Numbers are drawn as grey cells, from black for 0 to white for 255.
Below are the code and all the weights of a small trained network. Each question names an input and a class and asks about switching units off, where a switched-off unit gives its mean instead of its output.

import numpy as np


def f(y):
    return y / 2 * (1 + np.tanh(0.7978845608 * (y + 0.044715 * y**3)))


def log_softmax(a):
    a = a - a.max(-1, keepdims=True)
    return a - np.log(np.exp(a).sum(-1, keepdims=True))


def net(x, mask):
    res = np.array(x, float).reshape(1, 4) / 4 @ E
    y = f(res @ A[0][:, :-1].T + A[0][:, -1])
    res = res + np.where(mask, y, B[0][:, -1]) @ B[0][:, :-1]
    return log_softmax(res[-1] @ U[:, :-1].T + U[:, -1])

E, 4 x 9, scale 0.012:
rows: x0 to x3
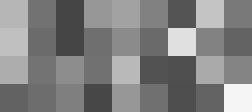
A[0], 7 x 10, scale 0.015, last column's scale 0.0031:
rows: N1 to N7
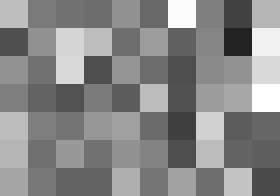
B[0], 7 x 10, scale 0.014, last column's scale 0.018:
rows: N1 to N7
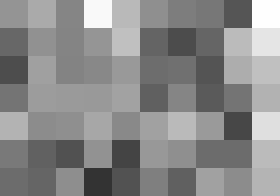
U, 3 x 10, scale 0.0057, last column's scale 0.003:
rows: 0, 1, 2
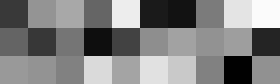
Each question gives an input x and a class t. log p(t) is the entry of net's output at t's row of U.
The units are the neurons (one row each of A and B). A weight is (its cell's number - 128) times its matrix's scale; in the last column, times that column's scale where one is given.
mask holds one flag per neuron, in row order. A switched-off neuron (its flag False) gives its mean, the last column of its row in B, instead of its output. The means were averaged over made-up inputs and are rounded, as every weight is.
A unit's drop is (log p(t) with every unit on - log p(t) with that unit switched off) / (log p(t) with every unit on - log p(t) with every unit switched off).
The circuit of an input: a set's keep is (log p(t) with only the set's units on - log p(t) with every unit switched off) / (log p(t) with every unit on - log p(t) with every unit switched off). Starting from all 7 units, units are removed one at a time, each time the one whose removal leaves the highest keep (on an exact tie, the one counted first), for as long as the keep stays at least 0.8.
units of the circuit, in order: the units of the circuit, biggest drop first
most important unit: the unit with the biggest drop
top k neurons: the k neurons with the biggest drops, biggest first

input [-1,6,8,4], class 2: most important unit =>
N2
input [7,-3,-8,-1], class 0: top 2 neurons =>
(N1; N5)
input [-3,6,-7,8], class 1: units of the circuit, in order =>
(N2; N7)
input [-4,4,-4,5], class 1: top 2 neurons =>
(N2; N1)
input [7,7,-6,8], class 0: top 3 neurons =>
(N4; N5; N6)
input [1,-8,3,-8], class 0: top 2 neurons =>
(N2; N1)
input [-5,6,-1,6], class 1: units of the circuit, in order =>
(N2; N7)
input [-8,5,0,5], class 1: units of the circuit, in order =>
(N2; N7; N1)
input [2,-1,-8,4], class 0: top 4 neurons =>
(N5; N1; N6; N4)
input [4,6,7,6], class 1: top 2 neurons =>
(N7; N1)
